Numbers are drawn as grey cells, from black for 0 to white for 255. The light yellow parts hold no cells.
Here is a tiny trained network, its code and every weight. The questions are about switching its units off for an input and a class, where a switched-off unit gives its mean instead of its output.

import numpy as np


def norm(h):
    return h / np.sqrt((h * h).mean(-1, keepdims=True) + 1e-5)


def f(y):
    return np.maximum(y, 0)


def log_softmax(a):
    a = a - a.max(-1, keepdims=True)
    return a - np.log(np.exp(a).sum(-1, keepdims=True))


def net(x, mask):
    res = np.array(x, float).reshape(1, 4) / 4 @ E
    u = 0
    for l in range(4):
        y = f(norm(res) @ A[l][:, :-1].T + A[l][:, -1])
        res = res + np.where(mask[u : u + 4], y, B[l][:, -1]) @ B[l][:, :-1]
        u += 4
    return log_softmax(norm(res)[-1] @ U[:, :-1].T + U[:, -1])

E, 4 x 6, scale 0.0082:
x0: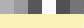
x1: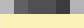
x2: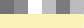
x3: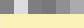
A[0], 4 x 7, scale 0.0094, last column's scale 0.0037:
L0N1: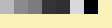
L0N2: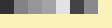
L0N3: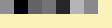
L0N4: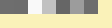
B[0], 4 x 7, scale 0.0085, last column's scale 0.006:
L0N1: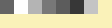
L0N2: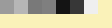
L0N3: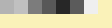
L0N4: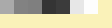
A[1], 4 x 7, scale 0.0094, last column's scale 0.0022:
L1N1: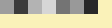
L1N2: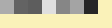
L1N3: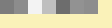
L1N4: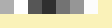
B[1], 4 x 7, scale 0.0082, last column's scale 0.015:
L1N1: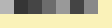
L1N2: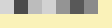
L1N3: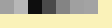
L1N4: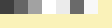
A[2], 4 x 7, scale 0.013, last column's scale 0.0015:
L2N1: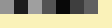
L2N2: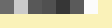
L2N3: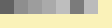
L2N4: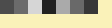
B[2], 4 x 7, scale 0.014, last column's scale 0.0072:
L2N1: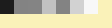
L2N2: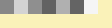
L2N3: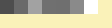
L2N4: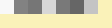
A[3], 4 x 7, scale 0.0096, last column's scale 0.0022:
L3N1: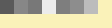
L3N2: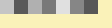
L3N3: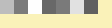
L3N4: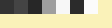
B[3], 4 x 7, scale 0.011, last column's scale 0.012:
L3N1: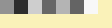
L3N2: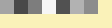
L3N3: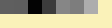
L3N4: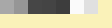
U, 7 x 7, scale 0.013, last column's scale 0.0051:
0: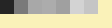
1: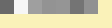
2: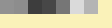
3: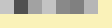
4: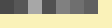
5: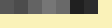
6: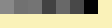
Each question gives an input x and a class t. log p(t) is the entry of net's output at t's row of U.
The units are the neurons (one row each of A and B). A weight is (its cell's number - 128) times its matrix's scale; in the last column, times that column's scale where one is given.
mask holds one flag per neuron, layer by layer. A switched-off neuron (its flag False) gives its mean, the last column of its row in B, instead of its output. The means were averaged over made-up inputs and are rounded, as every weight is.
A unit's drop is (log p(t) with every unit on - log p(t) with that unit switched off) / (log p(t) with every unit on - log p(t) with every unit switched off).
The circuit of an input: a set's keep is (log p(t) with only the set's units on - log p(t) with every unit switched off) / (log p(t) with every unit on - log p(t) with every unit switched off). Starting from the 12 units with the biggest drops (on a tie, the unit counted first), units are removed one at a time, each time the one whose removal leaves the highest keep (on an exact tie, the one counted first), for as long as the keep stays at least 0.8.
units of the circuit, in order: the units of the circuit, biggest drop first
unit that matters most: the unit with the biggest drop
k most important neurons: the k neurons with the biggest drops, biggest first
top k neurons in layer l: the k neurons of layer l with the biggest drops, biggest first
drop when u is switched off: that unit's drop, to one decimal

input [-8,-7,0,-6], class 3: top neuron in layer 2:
L2N4
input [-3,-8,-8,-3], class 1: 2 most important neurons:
L0N2, L2N2
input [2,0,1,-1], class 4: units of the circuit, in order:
L2N1, L3N4, L2N4
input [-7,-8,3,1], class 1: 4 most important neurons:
L0N2, L1N3, L2N2, L3N1
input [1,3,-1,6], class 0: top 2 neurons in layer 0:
L0N2, L0N3
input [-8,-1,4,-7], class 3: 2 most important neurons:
L2N4, L2N3
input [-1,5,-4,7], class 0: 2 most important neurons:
L1N4, L0N2
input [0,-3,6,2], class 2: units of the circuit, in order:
L0N4, L3N3
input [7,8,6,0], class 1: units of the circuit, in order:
L0N1, L0N3, L2N2
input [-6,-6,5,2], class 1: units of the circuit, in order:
L0N2, L2N1
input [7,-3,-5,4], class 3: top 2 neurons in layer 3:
L3N1, L3N3
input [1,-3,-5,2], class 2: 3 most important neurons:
L3N4, L2N1, L0N4
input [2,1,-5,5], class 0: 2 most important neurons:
L1N4, L2N3
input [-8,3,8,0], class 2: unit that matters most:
L3N3
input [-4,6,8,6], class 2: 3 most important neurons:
L3N3, L2N1, L0N4
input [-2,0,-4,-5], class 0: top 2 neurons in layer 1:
L1N3, L1N4
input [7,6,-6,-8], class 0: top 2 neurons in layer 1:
L1N3, L1N4
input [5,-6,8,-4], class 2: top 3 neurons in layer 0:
L0N4, L0N1, L0N3
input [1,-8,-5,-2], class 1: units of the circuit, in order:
L0N2, L2N2
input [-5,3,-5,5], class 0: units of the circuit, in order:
L1N4
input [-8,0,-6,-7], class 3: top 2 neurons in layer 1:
L1N3, L1N1
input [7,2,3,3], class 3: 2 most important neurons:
L2N1, L3N4
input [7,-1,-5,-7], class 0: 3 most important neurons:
L2N1, L1N4, L2N4
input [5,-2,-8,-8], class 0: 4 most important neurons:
L2N1, L1N3, L1N4, L0N1
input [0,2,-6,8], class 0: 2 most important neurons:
L1N4, L2N3
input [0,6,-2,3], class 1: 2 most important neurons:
L0N1, L0N3
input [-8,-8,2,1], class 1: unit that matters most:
L0N2
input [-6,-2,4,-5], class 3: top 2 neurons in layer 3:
L3N4, L3N1
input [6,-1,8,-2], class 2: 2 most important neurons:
L0N4, L1N4
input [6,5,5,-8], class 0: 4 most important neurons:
L2N1, L3N4, L0N3, L2N4
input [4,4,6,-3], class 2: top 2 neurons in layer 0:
L0N4, L0N2
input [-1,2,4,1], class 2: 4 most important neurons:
L0N4, L3N3, L2N1, L3N1
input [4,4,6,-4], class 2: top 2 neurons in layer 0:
L0N4, L0N2
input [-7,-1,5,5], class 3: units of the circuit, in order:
L2N4
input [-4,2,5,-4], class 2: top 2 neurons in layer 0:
L0N4, L0N2
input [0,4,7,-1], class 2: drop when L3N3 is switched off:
0.2
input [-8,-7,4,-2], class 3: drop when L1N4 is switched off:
-0.1
